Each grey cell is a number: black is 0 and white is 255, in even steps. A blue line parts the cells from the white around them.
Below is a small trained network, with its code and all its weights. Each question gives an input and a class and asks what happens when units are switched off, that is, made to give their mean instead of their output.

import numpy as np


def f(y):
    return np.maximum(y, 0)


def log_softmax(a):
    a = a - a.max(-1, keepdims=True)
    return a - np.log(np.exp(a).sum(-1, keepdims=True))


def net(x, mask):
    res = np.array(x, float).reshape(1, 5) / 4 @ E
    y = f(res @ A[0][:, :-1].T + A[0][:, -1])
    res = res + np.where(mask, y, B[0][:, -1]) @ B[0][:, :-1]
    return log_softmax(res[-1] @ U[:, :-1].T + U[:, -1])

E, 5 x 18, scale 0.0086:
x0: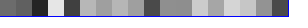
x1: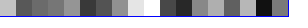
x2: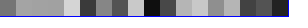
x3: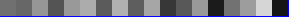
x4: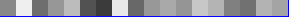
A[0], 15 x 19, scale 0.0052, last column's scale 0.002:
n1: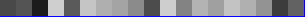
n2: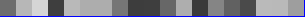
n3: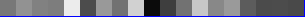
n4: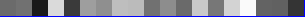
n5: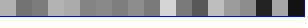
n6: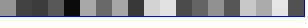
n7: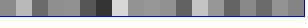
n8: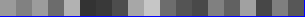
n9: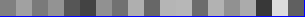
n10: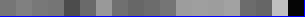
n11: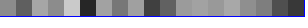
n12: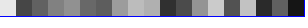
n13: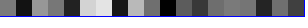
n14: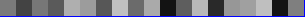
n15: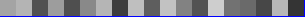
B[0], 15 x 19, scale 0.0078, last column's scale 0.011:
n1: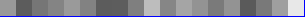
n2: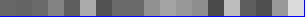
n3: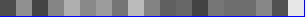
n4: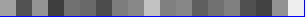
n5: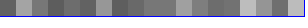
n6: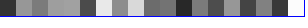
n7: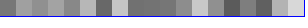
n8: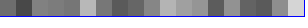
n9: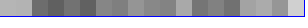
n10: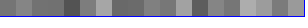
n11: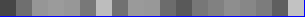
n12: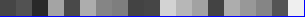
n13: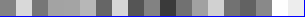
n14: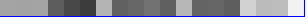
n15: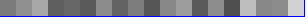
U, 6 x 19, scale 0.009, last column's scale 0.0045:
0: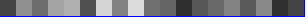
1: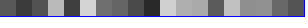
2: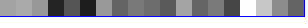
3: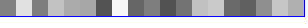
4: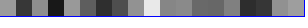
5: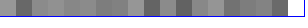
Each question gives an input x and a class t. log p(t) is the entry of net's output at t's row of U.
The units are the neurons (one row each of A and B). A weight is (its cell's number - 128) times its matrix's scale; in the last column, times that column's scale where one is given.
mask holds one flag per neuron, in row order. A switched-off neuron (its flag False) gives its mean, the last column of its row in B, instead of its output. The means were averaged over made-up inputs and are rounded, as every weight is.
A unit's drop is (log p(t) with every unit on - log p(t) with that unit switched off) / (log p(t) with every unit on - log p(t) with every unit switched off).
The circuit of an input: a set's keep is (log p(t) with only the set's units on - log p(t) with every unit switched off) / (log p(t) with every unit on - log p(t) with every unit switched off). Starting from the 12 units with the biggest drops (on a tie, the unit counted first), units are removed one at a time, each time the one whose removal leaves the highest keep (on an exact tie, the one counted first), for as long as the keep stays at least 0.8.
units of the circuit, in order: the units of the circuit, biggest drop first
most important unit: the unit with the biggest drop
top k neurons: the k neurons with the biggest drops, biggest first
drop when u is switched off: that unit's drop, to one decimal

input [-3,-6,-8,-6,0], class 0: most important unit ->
n6
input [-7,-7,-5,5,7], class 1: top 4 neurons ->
n2; n13; n4; n1
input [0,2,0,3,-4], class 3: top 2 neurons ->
n13; n15
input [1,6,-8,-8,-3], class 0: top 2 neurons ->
n6; n14
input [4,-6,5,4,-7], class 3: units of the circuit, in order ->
n13; n12
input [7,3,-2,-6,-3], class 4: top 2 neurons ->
n4; n1
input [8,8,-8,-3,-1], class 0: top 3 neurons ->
n6; n2; n12
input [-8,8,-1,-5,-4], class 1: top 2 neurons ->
n12; n8
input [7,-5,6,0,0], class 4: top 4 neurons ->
n1; n4; n6; n12
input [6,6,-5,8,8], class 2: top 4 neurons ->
n14; n13; n4; n2
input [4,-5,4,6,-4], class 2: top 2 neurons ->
n14; n12
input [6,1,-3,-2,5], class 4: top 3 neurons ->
n4; n13; n1
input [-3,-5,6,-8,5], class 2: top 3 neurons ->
n6; n9; n15
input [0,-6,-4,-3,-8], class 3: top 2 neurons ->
n13; n12
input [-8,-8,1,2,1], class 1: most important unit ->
n4
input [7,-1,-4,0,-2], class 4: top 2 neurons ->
n4; n1
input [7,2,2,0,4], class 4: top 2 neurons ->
n4; n13
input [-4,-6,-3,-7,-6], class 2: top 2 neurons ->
n12; n15
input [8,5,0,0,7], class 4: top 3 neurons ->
n4; n13; n1
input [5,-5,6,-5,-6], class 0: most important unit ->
n3
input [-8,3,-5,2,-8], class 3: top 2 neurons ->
n13; n4
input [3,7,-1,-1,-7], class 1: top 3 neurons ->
n12; n8; n7
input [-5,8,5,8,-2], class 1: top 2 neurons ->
n12; n8
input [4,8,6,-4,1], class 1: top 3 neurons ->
n12; n6; n8
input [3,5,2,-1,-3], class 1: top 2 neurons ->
n12; n6
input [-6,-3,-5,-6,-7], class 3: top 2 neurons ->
n13; n14
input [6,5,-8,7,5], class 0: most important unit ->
n6
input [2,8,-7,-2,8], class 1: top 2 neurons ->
n12; n13
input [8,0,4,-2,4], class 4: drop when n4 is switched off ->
0.3
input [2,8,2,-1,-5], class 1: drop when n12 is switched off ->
1.3
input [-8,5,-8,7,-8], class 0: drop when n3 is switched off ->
0.0
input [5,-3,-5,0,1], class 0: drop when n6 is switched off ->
0.8
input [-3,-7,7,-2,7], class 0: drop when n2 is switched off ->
-0.1
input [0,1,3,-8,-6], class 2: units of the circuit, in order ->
n15
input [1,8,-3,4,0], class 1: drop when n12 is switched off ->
0.7
